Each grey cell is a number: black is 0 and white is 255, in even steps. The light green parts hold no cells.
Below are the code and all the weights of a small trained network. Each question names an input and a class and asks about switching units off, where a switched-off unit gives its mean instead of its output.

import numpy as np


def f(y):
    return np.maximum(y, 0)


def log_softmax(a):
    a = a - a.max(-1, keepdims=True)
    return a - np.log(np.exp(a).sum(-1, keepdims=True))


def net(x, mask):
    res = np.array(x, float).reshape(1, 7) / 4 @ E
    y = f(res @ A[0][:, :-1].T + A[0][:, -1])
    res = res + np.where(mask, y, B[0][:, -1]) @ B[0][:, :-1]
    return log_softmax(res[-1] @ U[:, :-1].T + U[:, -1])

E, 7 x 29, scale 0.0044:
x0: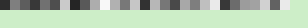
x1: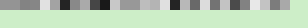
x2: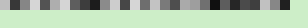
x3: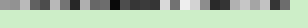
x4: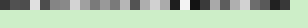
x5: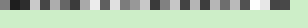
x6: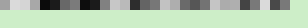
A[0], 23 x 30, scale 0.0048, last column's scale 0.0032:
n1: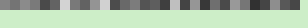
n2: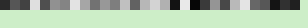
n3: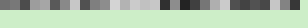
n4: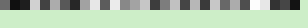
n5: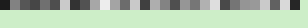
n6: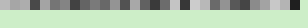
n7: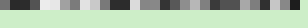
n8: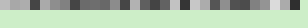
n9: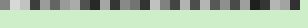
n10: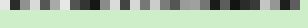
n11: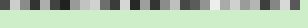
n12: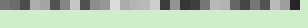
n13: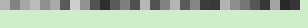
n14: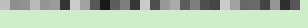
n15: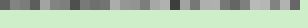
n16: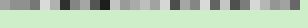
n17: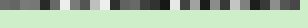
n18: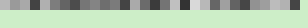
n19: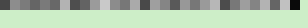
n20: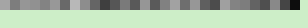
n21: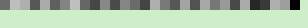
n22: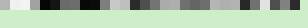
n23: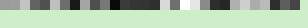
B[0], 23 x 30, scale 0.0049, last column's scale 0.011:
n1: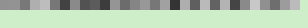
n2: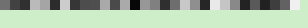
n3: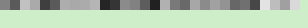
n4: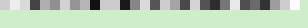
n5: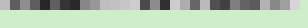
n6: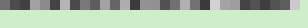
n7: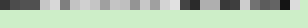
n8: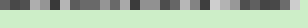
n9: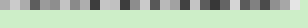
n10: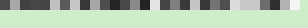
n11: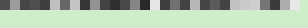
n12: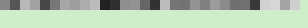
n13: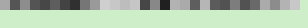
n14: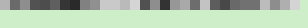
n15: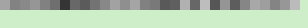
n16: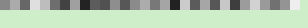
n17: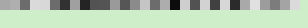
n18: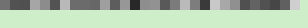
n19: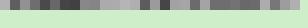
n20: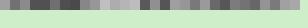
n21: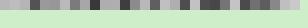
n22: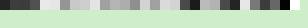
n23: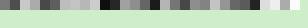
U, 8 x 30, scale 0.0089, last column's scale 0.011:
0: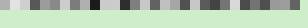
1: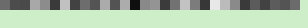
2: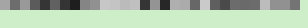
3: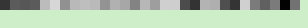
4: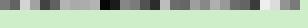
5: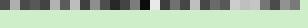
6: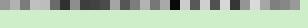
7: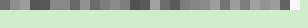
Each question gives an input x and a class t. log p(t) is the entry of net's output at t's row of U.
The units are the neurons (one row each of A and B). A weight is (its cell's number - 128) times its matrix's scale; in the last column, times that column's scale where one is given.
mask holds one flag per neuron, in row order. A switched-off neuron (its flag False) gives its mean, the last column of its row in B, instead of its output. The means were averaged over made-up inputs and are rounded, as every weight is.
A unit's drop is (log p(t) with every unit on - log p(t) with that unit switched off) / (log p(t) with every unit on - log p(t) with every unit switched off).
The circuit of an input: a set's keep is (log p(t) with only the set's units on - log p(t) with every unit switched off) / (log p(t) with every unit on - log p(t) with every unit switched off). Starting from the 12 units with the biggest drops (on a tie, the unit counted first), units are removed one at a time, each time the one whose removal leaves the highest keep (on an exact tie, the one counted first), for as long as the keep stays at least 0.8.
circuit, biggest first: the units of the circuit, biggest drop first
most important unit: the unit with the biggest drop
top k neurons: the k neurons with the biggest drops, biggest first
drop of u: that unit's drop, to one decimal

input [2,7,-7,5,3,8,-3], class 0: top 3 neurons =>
n4; n10; n17
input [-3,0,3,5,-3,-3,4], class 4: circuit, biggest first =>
n23
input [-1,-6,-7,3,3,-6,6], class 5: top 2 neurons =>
n11; n4
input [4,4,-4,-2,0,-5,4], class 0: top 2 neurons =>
n9; n10
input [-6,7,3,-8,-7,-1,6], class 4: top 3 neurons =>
n3; n12; n2
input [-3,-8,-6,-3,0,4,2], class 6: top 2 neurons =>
n17; n10
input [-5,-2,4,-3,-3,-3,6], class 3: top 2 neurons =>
n22; n5
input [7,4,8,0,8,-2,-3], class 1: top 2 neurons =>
n2; n11
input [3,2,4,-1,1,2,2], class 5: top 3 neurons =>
n10; n14; n13
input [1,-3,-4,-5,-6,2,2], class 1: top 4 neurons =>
n23; n6; n18; n8
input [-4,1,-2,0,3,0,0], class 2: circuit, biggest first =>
n14; n13
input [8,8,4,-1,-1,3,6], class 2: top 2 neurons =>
n5; n17
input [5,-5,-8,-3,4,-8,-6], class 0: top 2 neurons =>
n9; n21
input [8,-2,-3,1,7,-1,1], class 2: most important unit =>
n5
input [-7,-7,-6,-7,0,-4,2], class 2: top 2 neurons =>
n13; n14
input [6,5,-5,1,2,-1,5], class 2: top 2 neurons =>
n5; n10
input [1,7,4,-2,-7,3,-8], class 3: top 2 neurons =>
n7; n2
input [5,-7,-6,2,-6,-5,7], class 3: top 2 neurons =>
n22; n2
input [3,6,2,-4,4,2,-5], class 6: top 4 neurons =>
n22; n16; n23; n15
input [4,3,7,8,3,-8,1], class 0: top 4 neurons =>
n9; n21; n3; n12
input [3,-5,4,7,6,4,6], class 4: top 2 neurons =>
n23; n7
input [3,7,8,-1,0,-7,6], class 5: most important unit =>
n10
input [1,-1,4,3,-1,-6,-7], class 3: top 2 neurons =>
n7; n4
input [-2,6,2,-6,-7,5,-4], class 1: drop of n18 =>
0.4
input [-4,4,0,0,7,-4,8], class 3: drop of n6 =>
0.3
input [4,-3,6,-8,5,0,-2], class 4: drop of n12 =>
0.4
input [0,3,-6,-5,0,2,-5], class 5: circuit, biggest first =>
n11
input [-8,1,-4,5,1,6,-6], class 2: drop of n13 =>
0.2
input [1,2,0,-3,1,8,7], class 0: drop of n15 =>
0.0
